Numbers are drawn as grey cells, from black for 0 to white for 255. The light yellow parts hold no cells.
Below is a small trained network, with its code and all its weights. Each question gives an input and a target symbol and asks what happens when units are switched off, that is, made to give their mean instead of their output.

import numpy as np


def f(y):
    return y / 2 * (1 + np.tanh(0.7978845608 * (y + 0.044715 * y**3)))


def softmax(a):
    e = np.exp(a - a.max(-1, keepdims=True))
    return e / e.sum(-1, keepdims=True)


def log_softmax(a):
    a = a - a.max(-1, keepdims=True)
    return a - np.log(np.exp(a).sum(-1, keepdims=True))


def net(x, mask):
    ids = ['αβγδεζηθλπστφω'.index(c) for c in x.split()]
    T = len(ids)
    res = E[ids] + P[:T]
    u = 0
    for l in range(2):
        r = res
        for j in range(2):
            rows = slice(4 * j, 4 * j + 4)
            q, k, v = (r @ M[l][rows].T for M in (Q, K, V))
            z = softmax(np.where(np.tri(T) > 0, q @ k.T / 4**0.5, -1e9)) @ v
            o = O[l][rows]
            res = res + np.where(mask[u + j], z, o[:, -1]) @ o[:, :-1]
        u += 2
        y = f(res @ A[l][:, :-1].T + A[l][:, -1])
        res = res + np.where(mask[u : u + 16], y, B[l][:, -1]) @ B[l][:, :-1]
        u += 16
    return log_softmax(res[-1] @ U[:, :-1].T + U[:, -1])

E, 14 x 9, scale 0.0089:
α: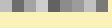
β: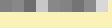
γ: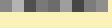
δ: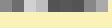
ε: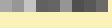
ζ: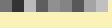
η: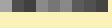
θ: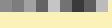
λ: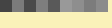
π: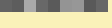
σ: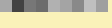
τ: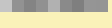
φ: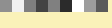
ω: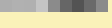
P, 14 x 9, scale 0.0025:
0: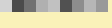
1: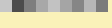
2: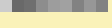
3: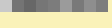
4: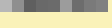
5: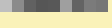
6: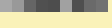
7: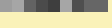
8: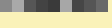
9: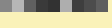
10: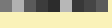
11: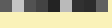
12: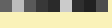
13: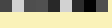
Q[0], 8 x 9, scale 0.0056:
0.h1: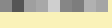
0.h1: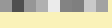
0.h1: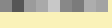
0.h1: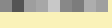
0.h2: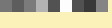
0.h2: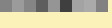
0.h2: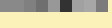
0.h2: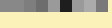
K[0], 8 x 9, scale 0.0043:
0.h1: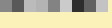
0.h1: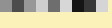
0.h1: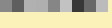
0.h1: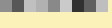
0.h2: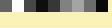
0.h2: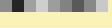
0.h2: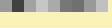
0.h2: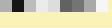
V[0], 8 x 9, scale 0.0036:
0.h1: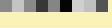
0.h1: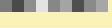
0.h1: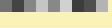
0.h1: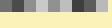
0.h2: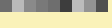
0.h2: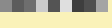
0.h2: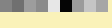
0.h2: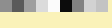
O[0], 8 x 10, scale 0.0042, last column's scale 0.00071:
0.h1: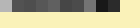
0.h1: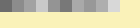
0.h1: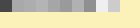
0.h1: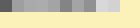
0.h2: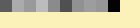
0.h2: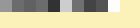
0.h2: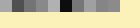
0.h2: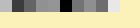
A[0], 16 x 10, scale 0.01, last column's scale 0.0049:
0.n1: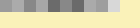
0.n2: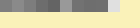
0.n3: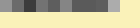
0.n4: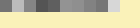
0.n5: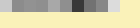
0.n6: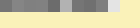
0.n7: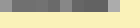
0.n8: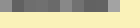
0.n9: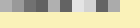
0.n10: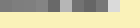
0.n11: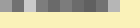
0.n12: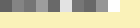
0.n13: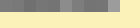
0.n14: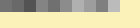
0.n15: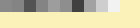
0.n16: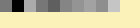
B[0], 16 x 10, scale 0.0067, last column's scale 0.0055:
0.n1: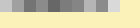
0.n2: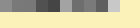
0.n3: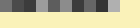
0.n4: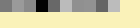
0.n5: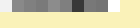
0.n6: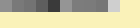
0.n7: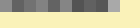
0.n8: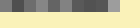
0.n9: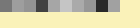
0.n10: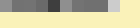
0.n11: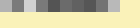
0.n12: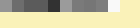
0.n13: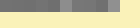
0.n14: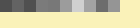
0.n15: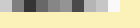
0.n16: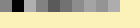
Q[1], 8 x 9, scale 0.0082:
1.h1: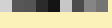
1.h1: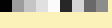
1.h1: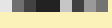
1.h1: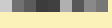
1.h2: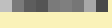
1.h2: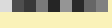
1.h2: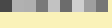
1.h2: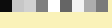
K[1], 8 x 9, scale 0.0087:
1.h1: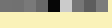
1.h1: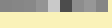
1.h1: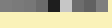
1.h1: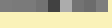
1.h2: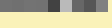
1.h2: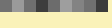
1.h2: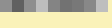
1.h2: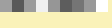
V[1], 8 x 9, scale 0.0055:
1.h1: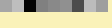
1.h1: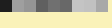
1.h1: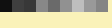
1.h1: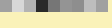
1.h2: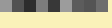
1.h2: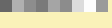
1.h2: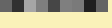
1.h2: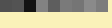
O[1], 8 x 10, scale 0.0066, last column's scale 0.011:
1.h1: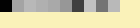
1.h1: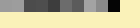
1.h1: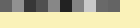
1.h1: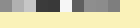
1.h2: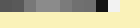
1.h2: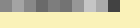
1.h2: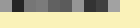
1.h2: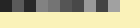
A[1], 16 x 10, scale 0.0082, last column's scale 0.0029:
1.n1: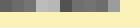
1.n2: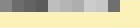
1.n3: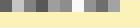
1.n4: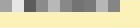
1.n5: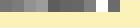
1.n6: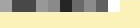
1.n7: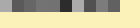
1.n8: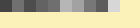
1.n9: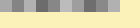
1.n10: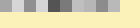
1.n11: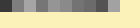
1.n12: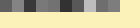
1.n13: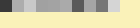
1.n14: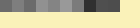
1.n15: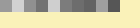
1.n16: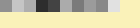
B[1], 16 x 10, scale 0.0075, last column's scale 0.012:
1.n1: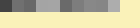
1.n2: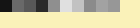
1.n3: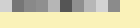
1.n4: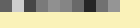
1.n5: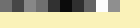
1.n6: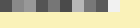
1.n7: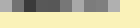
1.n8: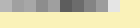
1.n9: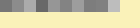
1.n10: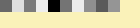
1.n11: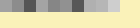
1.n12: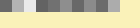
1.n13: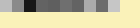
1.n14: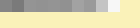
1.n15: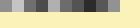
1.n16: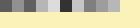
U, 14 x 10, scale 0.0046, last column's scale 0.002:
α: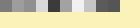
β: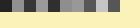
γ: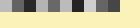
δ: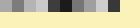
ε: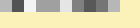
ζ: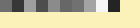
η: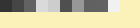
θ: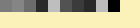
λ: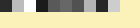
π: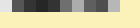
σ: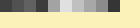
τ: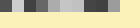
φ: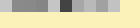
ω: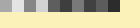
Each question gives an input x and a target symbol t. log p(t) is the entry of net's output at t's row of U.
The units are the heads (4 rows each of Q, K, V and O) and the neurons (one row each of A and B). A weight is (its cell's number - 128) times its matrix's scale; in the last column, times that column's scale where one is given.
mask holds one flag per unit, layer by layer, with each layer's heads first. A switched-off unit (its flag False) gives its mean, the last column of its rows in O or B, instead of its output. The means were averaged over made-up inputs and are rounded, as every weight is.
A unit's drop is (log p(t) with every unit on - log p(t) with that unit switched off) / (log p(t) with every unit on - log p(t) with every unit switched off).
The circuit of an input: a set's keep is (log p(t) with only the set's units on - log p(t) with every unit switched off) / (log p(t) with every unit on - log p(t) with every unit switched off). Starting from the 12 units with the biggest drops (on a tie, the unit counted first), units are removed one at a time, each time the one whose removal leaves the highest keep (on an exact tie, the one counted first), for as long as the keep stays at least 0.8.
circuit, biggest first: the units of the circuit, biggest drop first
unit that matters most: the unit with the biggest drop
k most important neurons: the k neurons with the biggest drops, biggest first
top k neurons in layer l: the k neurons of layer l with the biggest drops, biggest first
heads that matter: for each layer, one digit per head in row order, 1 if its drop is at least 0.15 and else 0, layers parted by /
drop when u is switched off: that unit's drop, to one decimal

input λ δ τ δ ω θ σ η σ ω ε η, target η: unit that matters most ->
0.n3
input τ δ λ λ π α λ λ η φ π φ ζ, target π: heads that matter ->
10 / 10
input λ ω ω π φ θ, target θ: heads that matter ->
00 / 01
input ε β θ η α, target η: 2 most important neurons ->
[0.n3, 1.n1]
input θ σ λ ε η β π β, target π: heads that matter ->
00 / 11
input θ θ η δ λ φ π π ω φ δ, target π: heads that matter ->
10 / 10
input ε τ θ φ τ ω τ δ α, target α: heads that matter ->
00 / 01
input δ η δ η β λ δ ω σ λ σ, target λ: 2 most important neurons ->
[1.n12, 0.n5]
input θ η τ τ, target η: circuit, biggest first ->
[1.h1, 1.h2, 1.n1, 0.n3]
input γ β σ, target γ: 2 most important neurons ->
[1.n13, 1.n6]
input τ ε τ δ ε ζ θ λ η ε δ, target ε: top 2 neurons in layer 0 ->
[0.n4, 0.n11]
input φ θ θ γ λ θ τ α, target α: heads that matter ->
11 / 01
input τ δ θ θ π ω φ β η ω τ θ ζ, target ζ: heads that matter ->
00 / 01
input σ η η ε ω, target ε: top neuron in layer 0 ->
[0.n4]
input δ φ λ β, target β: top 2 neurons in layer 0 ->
[0.n9, 0.n12]
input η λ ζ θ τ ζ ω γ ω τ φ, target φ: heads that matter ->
00 / 00
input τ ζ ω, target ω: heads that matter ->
00 / 01
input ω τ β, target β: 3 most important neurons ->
[1.n5, 1.n2, 1.n10]
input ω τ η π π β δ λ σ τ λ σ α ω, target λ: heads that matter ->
00 / 11
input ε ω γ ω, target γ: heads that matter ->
00 / 10
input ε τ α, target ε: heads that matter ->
00 / 10
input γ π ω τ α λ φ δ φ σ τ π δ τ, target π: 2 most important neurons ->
[0.n15, 0.n5]
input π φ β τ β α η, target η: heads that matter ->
10 / 10
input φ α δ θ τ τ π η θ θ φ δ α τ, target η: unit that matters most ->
0.h1
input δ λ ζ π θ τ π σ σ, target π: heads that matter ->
00 / 11
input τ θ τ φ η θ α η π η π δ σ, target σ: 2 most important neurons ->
[0.n9, 1.n2]
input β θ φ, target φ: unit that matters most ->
1.n3
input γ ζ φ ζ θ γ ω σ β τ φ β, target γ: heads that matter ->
10 / 10
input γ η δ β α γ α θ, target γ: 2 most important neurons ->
[0.n4, 1.n13]
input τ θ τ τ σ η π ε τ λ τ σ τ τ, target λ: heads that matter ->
00 / 11
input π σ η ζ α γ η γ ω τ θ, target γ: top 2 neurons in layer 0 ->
[0.n4, 0.n12]
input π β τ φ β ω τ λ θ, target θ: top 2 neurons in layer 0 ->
[0.n9, 0.n12]
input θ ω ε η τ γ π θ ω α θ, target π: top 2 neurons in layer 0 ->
[0.n15, 0.n5]
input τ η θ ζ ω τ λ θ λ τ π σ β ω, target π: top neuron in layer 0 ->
[0.n15]
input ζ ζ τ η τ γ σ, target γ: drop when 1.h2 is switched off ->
0.1
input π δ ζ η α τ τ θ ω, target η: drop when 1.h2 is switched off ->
0.3
